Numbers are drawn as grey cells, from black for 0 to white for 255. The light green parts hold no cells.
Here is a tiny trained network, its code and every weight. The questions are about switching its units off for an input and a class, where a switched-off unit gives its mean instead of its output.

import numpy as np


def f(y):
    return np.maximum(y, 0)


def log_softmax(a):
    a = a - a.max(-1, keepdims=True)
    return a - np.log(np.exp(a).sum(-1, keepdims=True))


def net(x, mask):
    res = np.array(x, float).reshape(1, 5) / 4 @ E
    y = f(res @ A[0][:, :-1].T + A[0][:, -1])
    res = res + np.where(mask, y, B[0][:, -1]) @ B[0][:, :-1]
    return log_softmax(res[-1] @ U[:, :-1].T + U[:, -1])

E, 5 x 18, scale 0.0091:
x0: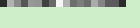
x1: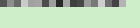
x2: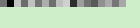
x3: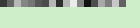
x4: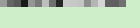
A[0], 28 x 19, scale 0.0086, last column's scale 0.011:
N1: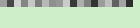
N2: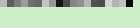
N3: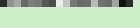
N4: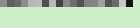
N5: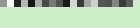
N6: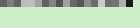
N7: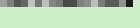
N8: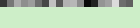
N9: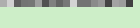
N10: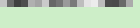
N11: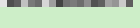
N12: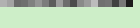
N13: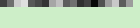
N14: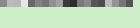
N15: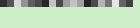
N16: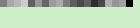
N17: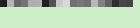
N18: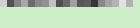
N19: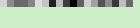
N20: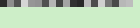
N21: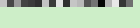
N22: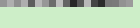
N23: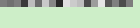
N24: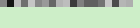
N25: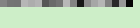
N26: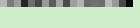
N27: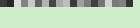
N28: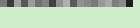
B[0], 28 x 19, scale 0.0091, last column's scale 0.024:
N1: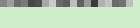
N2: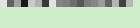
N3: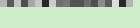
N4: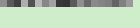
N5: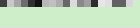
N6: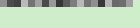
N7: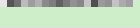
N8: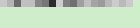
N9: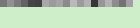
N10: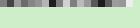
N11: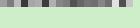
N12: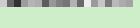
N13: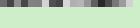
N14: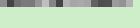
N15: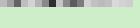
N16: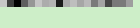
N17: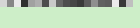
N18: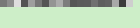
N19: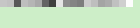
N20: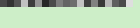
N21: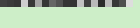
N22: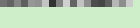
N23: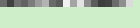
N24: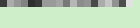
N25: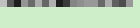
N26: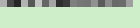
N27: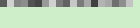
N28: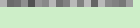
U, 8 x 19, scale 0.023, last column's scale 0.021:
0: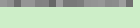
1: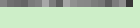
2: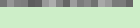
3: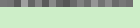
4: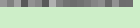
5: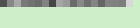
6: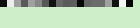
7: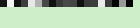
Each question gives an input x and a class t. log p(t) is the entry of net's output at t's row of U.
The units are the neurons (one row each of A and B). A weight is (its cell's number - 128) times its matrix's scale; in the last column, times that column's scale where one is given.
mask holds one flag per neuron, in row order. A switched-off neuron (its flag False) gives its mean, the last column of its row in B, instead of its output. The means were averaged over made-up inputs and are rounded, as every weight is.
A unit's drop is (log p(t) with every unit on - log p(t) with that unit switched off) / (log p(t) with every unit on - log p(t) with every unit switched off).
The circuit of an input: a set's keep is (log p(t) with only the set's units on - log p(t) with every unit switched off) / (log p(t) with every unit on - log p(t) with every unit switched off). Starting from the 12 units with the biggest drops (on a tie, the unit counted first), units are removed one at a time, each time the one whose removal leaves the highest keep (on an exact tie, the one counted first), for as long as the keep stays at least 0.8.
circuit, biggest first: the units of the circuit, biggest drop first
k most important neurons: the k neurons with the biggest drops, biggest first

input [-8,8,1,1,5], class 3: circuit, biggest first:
[N20]
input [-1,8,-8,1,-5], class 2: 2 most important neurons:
[N5, N21]
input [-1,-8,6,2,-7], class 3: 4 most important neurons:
[N21, N10, N23, N26]
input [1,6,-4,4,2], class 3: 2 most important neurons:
[N20, N19]
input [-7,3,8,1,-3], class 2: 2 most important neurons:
[N24, N1]
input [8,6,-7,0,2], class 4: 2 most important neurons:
[N17, N24]
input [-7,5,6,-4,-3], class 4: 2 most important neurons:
[N11, N2]
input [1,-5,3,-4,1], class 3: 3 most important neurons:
[N21, N15, N8]
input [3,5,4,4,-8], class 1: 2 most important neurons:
[N13, N16]
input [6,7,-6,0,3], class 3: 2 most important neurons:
[N20, N24]
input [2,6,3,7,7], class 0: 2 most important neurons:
[N15, N8]
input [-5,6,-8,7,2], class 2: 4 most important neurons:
[N5, N19, N9, N10]
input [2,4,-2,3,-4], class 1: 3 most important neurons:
[N13, N21, N19]
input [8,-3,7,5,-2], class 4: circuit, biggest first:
[N3]
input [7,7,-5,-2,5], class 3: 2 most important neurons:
[N20, N25]
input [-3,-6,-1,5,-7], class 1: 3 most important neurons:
[N13, N16, N19]
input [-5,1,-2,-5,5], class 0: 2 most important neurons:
[N13, N19]
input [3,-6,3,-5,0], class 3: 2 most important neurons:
[N21, N15]
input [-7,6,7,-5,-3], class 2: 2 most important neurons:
[N24, N1]
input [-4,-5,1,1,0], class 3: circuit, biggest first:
[N21]
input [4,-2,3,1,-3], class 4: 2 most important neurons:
[N3, N10]
